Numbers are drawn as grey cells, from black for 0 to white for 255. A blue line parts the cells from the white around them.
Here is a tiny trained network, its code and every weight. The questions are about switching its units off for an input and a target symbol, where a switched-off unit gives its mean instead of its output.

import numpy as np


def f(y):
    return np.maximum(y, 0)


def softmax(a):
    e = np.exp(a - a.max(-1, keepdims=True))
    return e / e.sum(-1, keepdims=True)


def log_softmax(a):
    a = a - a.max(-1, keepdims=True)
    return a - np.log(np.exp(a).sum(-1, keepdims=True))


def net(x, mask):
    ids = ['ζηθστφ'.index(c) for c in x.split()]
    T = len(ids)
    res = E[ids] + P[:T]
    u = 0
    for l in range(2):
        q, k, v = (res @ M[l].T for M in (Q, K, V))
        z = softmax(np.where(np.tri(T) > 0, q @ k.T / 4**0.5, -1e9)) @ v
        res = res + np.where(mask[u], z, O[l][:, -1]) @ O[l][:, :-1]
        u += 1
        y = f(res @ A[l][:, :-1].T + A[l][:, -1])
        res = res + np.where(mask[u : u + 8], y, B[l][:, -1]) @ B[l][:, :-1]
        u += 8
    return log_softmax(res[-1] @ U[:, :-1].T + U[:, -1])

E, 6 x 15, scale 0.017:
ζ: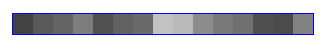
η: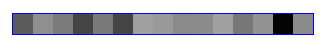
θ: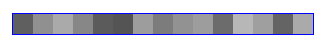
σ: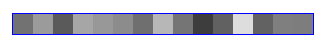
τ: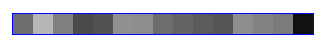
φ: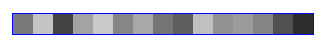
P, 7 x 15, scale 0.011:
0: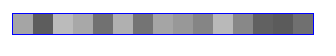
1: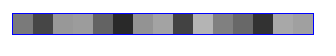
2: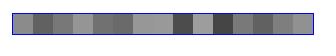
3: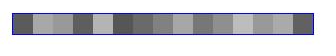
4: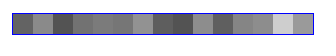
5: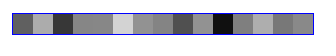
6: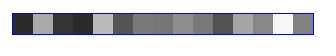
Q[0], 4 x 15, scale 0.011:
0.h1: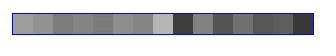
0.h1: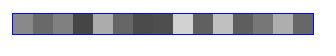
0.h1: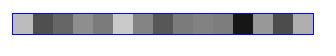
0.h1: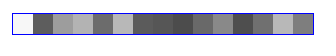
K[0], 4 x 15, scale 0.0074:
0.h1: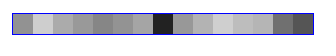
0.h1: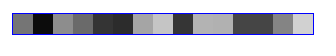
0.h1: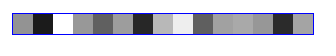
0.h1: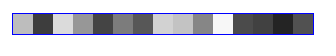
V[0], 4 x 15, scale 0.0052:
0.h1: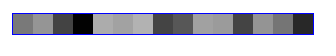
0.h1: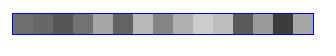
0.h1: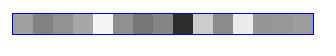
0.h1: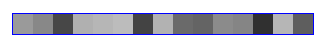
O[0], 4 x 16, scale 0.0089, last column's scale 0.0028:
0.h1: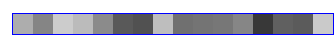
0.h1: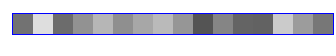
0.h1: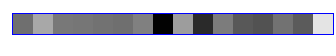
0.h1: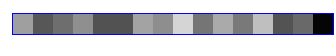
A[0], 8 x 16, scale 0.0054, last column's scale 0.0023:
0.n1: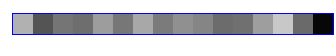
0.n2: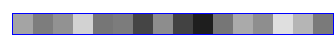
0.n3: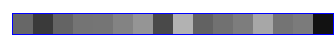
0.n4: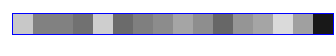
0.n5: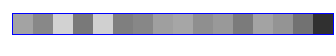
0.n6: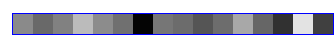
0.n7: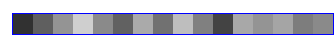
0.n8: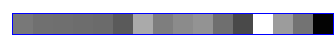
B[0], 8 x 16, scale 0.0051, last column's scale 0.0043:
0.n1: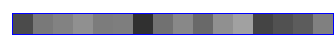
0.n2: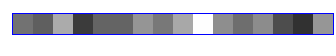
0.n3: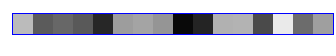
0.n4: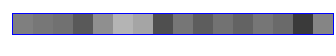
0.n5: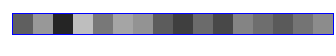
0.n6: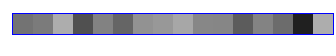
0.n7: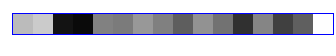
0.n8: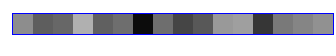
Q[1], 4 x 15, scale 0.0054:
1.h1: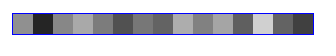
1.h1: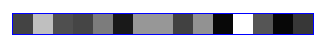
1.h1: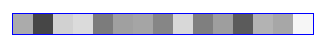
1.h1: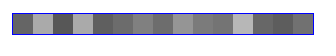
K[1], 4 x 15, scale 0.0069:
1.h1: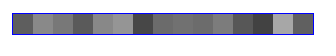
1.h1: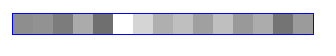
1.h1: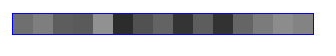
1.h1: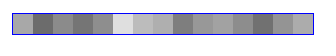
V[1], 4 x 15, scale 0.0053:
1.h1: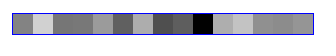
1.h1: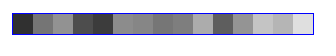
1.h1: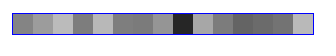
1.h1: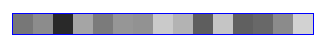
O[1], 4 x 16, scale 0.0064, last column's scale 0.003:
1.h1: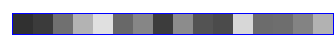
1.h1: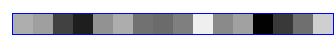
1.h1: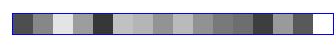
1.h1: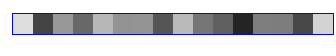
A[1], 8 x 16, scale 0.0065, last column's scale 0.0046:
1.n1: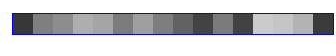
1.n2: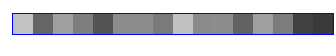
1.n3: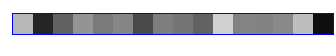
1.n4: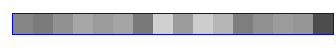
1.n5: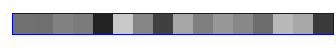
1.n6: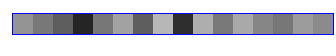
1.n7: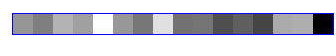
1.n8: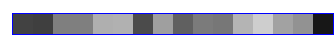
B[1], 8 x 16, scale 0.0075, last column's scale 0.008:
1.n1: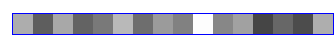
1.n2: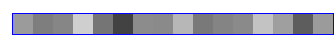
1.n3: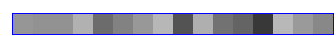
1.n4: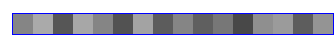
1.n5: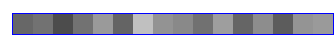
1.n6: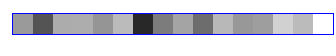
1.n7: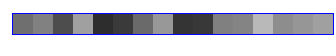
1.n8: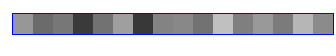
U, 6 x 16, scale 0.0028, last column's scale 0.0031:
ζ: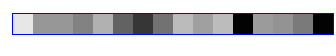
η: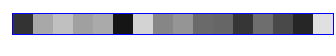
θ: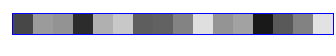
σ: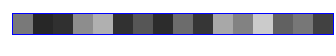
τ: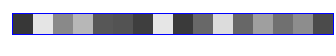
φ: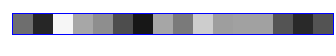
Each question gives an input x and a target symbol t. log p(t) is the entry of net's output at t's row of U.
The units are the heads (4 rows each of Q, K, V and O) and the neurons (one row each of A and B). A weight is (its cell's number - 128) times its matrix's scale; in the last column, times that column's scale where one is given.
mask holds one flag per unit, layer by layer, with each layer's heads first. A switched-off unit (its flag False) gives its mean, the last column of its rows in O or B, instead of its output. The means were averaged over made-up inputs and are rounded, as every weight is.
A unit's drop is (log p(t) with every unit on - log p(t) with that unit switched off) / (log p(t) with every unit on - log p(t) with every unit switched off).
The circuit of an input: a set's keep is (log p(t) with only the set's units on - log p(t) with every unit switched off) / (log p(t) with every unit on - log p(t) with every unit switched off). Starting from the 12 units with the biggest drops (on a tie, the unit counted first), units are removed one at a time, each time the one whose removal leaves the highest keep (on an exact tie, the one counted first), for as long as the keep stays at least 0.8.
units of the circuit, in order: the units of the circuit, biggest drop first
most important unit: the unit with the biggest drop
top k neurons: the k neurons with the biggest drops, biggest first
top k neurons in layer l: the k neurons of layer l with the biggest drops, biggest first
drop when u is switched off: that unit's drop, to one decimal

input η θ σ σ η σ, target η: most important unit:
1.h1
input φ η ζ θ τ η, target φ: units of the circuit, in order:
(0.h1 1.n1 1.h1)
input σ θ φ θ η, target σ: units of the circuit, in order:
(1.h1 0.h1)
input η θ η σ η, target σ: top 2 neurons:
(0.n3 0.n8)
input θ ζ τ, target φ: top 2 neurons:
(1.n6 0.n7)
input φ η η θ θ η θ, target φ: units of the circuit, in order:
(1.h1 1.n1)
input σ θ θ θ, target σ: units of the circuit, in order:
(0.h1 1.h1)
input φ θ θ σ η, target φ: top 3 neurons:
(1.n1 1.n3 0.n7)
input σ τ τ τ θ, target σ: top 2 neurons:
(0.n3 1.n1)
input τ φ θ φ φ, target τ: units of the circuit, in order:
(1.h1 0.h1)
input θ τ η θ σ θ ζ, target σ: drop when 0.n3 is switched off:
0.3
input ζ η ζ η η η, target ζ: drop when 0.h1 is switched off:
0.5
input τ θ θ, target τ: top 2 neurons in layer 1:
(1.n1 1.n4)
